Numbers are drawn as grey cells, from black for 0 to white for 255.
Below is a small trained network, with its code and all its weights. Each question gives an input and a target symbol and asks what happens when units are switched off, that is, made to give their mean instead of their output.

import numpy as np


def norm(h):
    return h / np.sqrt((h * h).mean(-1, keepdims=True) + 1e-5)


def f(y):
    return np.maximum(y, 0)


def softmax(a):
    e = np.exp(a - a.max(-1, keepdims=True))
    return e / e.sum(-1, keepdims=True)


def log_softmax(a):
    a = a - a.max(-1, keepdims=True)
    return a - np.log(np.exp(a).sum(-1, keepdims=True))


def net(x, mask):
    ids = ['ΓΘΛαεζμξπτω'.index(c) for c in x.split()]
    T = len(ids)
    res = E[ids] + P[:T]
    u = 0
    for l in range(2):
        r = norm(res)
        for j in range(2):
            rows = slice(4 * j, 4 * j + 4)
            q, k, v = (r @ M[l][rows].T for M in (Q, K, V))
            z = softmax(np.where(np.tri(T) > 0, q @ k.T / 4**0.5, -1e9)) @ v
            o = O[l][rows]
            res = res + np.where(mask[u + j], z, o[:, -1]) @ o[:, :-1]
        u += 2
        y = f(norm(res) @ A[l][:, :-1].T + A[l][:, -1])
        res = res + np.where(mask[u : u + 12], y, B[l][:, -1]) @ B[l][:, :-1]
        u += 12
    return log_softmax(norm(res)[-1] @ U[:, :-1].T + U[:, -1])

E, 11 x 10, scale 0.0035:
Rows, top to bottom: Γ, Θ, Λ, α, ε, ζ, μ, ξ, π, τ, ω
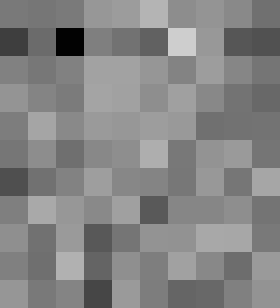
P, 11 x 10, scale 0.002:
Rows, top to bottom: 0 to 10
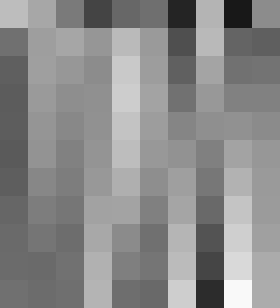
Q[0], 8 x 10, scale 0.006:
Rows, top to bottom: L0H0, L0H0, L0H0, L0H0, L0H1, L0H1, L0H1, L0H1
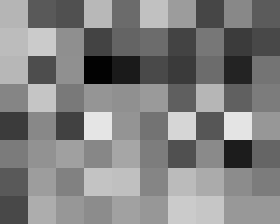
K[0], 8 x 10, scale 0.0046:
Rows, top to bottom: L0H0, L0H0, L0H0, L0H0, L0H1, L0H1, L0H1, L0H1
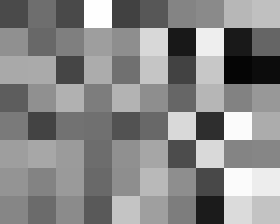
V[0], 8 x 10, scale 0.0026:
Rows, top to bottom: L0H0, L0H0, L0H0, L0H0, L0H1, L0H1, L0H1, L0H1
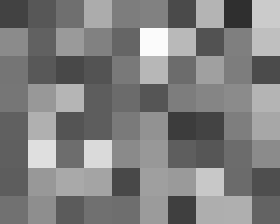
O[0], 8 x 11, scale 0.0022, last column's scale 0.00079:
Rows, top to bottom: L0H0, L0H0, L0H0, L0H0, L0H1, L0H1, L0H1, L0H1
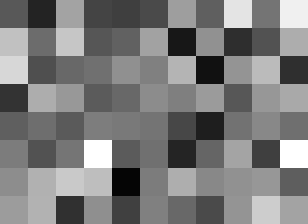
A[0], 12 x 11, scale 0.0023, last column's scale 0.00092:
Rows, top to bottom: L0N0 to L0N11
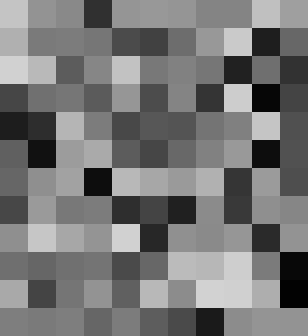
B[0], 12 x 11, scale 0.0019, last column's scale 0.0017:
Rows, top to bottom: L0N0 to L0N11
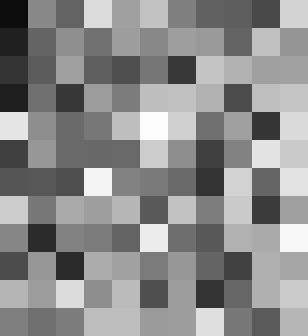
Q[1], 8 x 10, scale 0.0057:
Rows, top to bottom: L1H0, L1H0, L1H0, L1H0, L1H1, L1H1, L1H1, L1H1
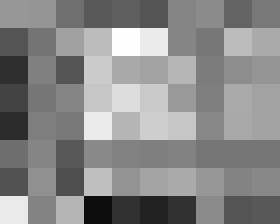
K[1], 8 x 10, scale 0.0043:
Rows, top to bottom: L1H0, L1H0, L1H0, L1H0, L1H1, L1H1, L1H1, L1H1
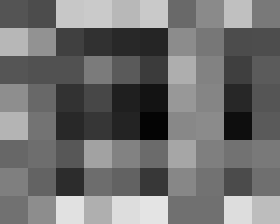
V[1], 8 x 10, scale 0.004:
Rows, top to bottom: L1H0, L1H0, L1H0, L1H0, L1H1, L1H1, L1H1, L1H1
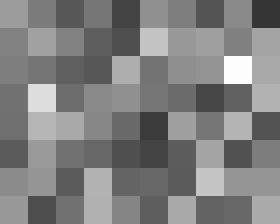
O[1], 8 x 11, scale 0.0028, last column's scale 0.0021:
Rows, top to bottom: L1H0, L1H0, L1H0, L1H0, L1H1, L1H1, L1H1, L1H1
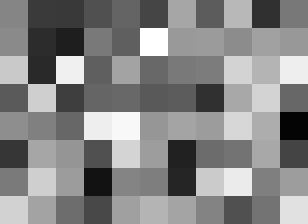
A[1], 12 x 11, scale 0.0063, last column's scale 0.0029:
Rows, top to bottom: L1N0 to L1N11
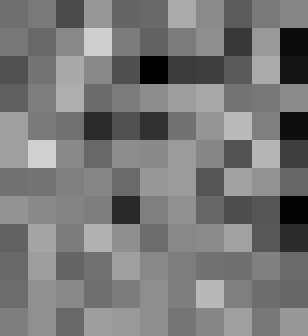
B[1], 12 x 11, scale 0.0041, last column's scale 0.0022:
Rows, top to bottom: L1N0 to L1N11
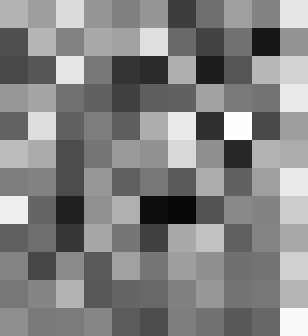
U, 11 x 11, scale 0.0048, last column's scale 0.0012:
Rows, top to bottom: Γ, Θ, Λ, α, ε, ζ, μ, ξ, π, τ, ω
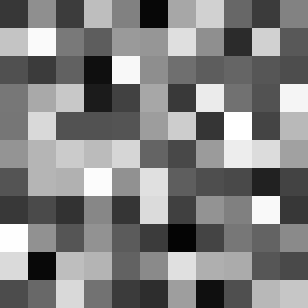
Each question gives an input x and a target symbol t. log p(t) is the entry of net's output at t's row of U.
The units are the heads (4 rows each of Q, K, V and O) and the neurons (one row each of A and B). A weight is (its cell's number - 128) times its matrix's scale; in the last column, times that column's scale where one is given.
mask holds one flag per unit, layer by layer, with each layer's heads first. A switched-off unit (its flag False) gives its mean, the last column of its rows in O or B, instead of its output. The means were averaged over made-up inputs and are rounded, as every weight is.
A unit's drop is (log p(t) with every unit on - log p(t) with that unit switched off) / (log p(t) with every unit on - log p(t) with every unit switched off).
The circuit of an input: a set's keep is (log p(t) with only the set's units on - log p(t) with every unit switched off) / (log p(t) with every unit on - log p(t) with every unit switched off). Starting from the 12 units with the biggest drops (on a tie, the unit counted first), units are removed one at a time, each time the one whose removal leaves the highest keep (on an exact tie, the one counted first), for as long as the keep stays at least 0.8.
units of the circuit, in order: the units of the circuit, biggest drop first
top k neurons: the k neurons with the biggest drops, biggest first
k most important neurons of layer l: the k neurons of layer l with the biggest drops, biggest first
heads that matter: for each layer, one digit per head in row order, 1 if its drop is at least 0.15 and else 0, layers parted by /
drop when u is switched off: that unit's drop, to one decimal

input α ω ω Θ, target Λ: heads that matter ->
11 / 00
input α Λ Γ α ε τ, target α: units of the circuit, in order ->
(L0N2; L1H1; L0H0)
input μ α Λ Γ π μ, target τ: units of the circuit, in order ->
(L0H0; L0N4; L1H0)
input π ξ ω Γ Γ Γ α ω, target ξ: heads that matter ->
01 / 10
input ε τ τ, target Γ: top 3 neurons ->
(L0N7; L1N8; L0N6)
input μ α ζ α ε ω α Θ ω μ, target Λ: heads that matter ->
01 / 00
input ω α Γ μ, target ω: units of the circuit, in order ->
(L1H1; L1N2)
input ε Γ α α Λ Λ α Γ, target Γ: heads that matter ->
00 / 11
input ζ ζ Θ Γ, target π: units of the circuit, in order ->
(L0H0; L0H1; L1H0; L1N6)
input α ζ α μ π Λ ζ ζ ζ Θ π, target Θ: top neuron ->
(L0N0)
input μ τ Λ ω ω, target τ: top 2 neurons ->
(L0N4; L0N7)
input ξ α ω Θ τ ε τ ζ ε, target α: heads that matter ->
10 / 00
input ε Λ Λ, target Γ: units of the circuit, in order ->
(L1H0; L0N7; L1N8; L0H1)
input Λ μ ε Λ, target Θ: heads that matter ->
10 / 11
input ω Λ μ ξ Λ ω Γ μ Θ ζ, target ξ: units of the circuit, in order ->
(L1N6)
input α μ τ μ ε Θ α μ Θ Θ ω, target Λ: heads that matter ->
01 / 01
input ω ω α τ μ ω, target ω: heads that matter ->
00 / 10
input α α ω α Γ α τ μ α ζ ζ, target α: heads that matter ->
10 / 11
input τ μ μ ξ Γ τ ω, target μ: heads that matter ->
00 / 01
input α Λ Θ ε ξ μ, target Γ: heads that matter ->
01 / 00
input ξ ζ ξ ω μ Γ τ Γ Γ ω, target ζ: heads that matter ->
10 / 11
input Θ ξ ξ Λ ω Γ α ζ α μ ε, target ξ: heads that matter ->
11 / 00
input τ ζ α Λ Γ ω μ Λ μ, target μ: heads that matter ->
00 / 01
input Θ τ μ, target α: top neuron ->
(L1N3)
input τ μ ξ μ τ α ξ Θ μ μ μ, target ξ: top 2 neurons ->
(L0N5; L1N6)
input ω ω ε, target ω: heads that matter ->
00 / 00
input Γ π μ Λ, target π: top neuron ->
(L1N7)
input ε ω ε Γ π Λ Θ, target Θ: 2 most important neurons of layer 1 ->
(L1N0; L1N7)
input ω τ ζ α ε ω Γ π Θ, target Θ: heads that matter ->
01 / 00
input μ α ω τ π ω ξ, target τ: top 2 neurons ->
(L0N4; L0N7)
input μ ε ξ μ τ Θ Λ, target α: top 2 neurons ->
(L1N3; L0N4)
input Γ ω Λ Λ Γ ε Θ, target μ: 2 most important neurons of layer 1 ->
(L1N0; L1N7)
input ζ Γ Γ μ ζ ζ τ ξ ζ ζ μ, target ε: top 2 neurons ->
(L1N4; L0N4)
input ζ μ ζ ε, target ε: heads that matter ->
11 / 11
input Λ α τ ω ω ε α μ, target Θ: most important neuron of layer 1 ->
(L1N5)
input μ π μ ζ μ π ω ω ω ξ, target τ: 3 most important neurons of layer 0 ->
(L0N4; L0N7; L0N8)
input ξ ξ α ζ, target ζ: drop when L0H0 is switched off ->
0.3
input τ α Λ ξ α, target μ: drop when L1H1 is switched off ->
0.5
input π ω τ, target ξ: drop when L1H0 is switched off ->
0.6
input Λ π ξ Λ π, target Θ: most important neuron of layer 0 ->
(L0N10)
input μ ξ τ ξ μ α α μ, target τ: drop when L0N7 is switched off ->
0.2
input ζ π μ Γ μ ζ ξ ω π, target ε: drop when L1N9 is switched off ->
0.0
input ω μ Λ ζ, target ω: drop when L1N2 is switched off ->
0.1
